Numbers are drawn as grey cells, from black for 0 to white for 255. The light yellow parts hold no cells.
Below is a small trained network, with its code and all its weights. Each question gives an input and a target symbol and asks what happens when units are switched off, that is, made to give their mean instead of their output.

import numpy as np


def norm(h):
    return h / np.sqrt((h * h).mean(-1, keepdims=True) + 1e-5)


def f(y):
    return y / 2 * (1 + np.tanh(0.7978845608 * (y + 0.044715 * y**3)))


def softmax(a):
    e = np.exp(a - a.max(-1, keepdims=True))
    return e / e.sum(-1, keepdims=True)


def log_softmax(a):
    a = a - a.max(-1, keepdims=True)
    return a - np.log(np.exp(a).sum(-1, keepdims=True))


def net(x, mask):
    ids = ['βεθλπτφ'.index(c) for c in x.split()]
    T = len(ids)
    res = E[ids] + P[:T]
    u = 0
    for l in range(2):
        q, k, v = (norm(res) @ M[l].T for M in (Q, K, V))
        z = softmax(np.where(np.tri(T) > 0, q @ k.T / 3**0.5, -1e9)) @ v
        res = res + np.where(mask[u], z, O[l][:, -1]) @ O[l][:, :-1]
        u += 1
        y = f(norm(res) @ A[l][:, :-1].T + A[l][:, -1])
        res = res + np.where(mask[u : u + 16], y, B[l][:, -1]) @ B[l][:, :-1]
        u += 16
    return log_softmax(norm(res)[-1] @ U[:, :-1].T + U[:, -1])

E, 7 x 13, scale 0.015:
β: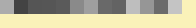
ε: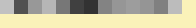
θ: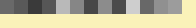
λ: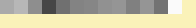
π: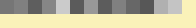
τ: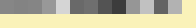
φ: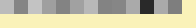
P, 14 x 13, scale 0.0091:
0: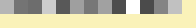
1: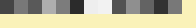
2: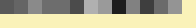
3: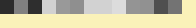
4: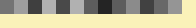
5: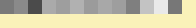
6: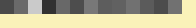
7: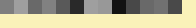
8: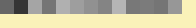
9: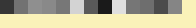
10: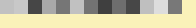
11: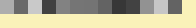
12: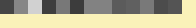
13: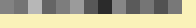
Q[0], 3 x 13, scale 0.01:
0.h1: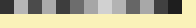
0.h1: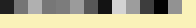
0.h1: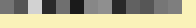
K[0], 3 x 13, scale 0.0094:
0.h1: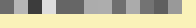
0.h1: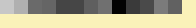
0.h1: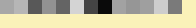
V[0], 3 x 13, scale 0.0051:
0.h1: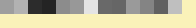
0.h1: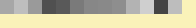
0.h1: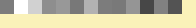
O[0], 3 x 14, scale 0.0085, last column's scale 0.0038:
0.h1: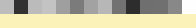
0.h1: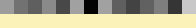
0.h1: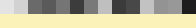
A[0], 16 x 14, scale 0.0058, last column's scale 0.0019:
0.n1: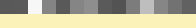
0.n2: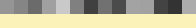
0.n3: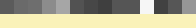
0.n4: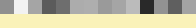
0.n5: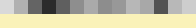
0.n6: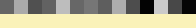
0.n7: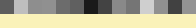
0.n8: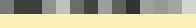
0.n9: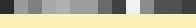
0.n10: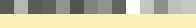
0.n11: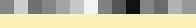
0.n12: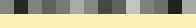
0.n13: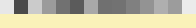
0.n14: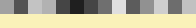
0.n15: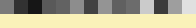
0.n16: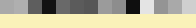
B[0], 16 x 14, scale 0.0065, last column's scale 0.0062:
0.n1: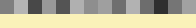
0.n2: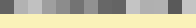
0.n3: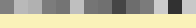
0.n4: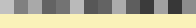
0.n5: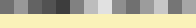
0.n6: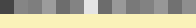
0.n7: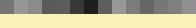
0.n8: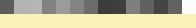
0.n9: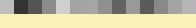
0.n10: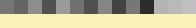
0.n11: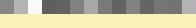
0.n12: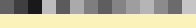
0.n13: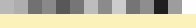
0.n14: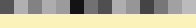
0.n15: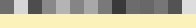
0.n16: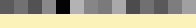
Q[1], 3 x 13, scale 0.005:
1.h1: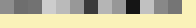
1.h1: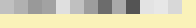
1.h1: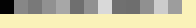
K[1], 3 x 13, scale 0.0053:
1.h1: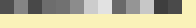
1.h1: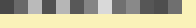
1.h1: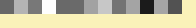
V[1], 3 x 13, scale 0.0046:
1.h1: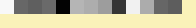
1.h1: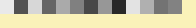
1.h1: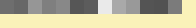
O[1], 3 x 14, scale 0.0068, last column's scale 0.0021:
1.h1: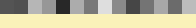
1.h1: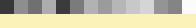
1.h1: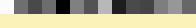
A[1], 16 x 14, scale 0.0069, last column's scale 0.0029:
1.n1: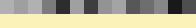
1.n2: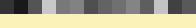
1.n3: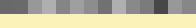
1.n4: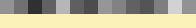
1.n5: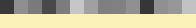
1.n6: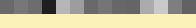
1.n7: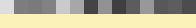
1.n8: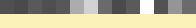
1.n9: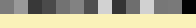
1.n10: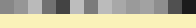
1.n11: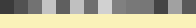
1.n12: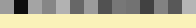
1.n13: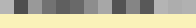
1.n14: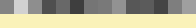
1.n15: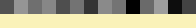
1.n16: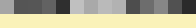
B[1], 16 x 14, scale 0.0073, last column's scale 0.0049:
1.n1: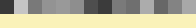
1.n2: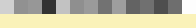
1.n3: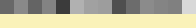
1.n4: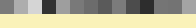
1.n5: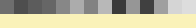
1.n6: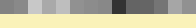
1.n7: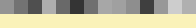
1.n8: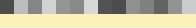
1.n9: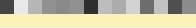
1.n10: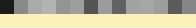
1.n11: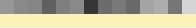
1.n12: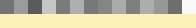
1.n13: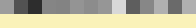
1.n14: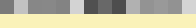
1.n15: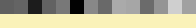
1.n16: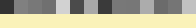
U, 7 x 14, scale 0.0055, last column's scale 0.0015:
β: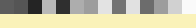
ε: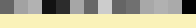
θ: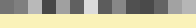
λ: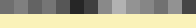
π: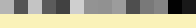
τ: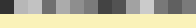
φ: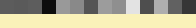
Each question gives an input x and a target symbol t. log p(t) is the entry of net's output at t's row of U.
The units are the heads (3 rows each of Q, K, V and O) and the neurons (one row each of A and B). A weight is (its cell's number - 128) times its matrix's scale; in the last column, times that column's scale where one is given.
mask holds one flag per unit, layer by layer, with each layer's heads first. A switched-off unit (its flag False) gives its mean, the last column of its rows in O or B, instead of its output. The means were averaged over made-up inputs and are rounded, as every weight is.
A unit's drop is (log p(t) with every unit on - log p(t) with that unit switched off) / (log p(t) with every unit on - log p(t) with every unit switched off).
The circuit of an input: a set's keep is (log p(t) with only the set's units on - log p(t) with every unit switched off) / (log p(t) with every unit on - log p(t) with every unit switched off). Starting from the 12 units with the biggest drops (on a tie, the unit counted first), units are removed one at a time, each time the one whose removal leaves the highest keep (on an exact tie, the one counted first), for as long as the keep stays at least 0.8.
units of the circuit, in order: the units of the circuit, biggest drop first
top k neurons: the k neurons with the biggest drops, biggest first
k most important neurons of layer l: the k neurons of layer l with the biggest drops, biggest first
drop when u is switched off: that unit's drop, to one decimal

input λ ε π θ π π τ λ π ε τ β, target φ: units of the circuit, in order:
0.h1
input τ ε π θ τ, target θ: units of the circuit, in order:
0.h1; 1.n14
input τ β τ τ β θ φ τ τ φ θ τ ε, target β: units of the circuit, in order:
0.h1; 1.n3; 0.n1
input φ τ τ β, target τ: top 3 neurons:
1.n16; 1.n8; 1.n11
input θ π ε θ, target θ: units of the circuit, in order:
1.n4; 0.h1; 1.h1
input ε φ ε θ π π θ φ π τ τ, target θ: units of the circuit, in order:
0.h1; 1.n14; 1.n12
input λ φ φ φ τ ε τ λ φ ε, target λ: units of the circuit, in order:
0.h1; 1.n15
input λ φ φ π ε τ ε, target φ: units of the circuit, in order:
0.h1; 0.n13
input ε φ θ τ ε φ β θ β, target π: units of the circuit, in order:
0.h1; 1.n11
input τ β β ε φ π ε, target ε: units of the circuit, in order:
0.h1; 0.n5
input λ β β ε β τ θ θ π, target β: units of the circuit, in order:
1.n12; 1.n5
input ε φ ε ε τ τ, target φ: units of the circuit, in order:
0.h1; 0.n10; 0.n9
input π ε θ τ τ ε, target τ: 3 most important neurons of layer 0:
0.n14; 0.n8; 0.n12
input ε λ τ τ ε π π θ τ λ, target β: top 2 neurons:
1.n5; 1.n2
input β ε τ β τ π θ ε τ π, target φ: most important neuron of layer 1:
1.n5
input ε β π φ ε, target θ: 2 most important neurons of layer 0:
0.n14; 0.n12
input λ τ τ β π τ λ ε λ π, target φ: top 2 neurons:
1.n5; 1.n8
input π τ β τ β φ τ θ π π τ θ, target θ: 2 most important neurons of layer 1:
1.n4; 1.n6
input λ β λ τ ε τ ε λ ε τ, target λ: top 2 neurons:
1.n15; 1.n7
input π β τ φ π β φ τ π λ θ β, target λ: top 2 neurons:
1.n15; 1.n7
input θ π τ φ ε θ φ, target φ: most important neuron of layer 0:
0.n4
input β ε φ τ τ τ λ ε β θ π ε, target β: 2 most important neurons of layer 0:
0.n13; 0.n1
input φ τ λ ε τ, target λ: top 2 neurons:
1.n7; 1.n15
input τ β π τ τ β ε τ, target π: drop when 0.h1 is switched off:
0.8
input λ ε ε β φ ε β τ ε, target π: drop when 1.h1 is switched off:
0.2
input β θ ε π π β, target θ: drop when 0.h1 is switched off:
0.3
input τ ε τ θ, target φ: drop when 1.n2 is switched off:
0.2
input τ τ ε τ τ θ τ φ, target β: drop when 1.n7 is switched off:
-0.1
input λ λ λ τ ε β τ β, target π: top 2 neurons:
1.n2; 1.n11
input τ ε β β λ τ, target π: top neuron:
1.n2
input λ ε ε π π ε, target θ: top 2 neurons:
1.n4; 0.n14
